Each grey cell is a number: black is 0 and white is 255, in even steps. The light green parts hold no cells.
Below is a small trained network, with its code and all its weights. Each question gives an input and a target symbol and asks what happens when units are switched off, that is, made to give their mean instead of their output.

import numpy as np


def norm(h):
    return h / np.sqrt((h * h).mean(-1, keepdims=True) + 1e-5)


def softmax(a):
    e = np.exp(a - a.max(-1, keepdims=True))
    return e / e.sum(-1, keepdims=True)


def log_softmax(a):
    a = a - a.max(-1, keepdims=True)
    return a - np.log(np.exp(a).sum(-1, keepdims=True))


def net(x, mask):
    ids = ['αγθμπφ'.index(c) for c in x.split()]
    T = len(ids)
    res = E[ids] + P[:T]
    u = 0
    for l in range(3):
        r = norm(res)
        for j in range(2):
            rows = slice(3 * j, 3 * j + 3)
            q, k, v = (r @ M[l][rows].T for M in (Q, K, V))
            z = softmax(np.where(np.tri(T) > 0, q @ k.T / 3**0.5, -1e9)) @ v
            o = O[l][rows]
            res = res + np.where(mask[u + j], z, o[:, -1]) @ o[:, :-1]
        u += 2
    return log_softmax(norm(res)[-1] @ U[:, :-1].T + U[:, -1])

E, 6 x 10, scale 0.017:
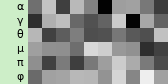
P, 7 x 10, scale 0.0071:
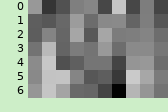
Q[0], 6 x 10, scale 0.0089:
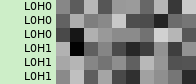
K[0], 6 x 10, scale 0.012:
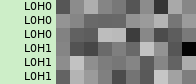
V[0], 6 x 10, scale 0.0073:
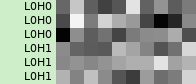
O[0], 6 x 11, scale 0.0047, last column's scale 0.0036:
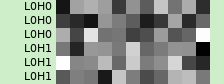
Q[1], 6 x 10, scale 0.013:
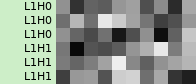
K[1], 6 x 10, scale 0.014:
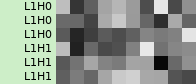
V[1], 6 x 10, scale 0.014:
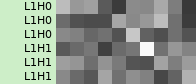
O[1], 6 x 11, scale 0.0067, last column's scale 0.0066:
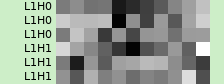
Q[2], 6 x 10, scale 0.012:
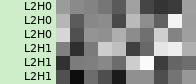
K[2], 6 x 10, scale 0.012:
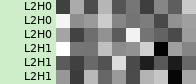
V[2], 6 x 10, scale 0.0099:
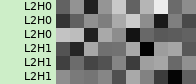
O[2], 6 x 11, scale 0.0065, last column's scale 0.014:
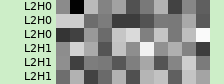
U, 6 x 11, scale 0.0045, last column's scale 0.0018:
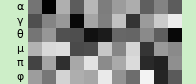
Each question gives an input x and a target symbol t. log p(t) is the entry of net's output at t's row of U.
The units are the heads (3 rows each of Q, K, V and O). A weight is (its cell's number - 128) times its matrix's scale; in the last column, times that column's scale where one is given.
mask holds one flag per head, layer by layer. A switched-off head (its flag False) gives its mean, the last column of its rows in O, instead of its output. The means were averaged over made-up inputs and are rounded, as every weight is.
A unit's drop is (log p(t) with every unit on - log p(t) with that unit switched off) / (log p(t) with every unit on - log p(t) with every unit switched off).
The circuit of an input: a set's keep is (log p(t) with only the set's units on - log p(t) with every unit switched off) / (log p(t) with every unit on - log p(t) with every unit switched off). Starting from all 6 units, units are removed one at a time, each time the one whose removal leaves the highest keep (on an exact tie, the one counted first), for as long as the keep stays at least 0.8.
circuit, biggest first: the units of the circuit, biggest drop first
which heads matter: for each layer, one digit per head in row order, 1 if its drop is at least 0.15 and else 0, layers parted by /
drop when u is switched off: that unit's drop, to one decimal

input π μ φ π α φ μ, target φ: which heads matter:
01 / 00 / 11
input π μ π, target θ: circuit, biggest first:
(L1H1)
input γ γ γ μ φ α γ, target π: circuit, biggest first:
(L0H0; L1H1; L2H1)
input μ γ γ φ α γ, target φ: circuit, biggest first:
(L0H1; L1H1)
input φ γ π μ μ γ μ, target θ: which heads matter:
10 / 10 / 10
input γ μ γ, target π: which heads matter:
10 / 11 / 01
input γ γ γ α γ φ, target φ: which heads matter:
01 / 00 / 01
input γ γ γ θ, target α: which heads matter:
00 / 11 / 00
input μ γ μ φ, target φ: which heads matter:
01 / 10 / 01
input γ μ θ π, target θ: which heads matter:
00 / 01 / 00
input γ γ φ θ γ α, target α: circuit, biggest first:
(L1H1; L2H0)
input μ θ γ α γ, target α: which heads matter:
00 / 00 / 10
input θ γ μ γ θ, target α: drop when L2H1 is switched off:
0.0
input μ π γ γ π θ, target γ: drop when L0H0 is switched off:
0.0
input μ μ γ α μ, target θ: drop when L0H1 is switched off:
0.1
